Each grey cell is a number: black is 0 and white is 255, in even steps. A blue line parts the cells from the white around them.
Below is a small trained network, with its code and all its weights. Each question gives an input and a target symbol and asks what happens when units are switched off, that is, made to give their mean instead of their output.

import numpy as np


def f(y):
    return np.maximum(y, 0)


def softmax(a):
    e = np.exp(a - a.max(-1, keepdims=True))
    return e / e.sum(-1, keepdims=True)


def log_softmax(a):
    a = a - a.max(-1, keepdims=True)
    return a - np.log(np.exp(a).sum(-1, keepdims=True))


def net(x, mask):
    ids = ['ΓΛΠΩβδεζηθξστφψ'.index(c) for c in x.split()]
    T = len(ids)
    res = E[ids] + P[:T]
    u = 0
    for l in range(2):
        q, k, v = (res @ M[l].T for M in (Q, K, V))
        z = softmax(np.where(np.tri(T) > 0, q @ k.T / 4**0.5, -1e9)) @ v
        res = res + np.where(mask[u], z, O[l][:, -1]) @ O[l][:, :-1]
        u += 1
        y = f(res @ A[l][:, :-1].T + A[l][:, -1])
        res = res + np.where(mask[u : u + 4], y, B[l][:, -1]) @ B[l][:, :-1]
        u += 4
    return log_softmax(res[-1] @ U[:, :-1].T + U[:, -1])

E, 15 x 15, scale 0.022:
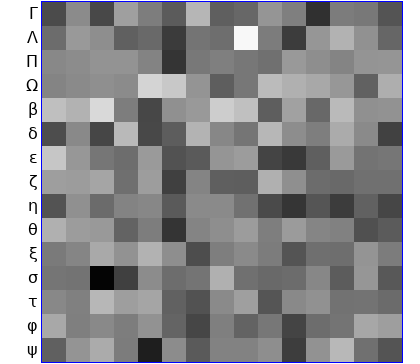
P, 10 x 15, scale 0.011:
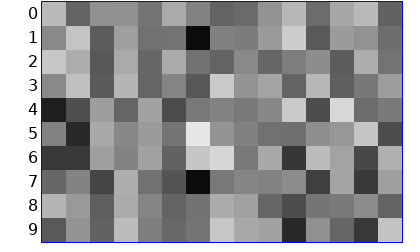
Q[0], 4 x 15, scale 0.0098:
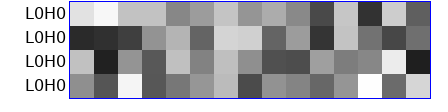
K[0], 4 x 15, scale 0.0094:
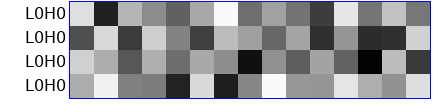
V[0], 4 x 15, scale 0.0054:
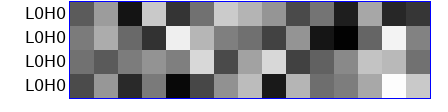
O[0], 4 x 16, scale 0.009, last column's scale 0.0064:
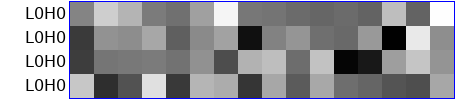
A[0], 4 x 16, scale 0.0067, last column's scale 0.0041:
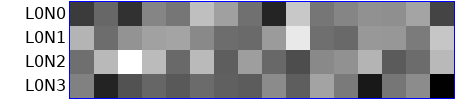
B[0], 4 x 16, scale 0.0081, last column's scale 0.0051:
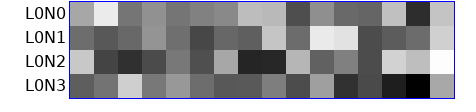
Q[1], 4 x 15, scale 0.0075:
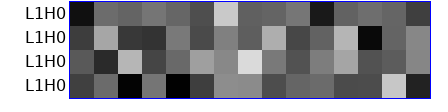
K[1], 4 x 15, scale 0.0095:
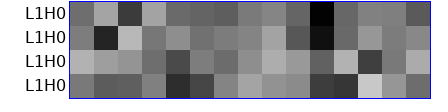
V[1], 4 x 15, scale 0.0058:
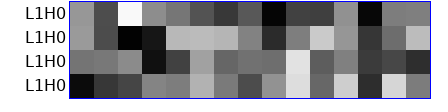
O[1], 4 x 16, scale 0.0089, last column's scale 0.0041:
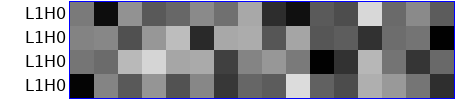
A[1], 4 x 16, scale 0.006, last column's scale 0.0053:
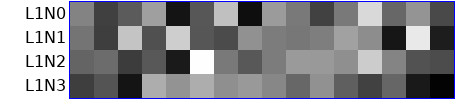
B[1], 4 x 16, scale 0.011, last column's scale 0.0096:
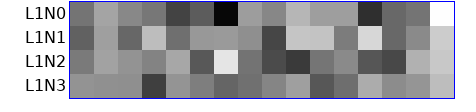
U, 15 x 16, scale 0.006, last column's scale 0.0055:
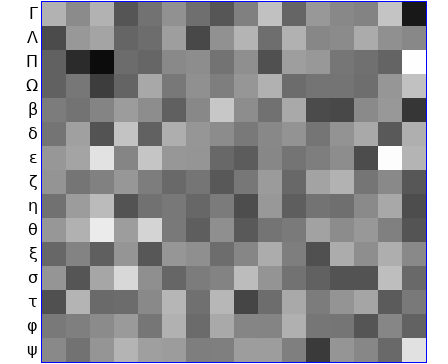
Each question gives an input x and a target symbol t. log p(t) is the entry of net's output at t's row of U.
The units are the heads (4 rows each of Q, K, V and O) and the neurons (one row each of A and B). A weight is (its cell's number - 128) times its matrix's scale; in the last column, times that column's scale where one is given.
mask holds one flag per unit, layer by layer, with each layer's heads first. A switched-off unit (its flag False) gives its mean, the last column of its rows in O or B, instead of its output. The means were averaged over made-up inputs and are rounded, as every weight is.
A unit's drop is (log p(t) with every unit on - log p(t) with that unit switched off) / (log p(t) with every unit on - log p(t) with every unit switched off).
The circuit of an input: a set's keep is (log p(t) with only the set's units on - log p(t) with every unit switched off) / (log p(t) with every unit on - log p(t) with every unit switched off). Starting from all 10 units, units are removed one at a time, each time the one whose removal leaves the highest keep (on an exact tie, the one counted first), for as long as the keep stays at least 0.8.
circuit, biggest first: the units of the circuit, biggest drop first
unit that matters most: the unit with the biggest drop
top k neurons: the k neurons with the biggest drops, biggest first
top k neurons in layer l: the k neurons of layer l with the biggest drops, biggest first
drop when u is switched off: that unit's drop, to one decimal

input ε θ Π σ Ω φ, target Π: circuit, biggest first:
(L0H0, L0N1, L1H0)
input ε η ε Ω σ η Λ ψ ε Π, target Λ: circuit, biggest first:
(L0H0, L1H0)
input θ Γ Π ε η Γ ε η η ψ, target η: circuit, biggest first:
(L1H0, L0N2, L1N0)
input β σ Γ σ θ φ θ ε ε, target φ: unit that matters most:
L0H0
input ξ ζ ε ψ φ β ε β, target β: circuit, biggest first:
(L0H0, L1H0, L0N2)
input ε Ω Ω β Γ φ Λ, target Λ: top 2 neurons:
(L0N2, L1N1)
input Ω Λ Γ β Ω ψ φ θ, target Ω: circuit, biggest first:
(L0H0, L1H0)
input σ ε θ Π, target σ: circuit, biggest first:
(L0H0, L1H0, L0N3)
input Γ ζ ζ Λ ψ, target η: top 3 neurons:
(L0N2, L1N2, L1N0)
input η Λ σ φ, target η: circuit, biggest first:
(L0H0, L1H0, L0N2, L1N0)
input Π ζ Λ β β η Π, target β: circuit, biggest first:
(L0H0, L0N2, L1H0)
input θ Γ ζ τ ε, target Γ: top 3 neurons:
(L0N2, L1N0, L0N0)
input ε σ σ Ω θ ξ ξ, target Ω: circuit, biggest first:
(L1H0, L0H0)
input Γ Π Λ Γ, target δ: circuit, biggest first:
(L0H0)
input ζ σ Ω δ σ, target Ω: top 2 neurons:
(L1N3, L1N1)
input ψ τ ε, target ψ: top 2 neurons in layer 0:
(L0N2, L0N3)
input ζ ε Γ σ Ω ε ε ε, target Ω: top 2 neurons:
(L0N2, L0N3)
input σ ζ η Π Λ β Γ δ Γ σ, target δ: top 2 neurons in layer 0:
(L0N0, L0N1)
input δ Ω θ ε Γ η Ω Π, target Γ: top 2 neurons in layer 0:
(L0N2, L0N0)
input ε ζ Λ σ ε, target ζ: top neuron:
(L1N1)
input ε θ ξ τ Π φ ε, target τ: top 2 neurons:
(L1N1, L0N2)
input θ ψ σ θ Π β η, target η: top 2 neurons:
(L1N0, L0N2)
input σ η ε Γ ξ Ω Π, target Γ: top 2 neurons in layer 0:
(L0N0, L0N2)
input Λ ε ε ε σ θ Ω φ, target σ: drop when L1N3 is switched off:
0.0
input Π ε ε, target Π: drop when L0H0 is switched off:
0.4
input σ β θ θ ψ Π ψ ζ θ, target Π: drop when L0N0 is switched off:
0.1
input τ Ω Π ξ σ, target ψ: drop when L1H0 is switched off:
0.4
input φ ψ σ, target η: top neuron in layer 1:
(L1N3)
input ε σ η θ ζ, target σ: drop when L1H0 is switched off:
0.2
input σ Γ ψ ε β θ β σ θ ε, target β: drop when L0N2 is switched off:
0.2
